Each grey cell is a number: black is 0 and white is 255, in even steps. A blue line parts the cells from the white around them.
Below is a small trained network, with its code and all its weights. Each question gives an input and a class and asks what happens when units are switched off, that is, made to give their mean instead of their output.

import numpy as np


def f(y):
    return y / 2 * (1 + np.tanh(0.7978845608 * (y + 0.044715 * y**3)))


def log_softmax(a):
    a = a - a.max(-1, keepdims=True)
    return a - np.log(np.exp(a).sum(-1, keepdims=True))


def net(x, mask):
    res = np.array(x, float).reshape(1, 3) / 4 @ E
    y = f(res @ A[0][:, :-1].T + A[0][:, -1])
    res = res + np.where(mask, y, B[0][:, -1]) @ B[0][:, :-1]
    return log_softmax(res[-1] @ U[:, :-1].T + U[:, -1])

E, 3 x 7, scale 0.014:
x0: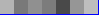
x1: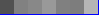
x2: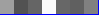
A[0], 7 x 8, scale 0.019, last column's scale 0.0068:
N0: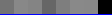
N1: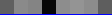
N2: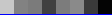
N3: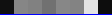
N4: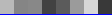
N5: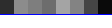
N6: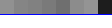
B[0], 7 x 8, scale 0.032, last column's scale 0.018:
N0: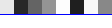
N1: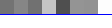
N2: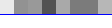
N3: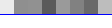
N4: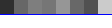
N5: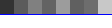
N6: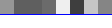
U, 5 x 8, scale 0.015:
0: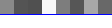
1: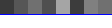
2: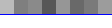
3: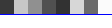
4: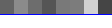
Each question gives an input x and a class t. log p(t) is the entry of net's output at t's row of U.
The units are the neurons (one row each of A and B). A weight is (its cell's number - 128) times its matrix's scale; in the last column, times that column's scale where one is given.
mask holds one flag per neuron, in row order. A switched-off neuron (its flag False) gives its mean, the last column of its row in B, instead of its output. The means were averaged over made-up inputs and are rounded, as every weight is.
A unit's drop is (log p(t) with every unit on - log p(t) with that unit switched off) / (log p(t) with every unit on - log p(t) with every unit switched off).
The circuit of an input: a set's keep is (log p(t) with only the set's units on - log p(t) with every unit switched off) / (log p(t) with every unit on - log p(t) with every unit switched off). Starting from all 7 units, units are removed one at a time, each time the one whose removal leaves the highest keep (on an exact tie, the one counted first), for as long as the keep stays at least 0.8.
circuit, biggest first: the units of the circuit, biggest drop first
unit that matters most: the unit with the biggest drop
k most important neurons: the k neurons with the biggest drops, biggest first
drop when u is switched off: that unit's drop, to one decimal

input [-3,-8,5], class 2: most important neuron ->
(N1)
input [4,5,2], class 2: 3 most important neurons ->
(N1 N5 N3)
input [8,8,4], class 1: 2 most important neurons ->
(N4 N2)
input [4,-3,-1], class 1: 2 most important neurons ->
(N4 N1)
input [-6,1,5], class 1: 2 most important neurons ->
(N1 N3)
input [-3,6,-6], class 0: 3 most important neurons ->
(N1 N2 N0)
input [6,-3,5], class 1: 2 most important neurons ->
(N1 N4)
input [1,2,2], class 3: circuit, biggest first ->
(N0 N6)
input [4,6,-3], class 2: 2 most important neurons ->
(N3 N5)
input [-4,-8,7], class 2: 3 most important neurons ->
(N1 N5 N4)
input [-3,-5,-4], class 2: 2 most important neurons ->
(N2 N4)
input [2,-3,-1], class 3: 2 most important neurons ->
(N3 N0)
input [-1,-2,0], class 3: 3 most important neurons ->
(N3 N0 N2)
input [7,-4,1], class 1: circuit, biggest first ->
(N4)
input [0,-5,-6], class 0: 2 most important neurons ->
(N1 N3)
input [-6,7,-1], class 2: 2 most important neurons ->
(N3 N4)
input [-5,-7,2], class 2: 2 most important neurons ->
(N2 N4)
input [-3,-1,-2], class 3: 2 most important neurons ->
(N0 N4)
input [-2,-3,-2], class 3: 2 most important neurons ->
(N3 N0)
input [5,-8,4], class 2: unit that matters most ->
N1
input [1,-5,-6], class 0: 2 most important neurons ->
(N1 N3)
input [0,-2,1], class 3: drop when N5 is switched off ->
0.1
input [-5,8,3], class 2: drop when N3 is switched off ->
0.6
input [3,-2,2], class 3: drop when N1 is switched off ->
0.3
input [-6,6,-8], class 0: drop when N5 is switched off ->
0.0
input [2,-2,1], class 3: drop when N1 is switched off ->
0.1
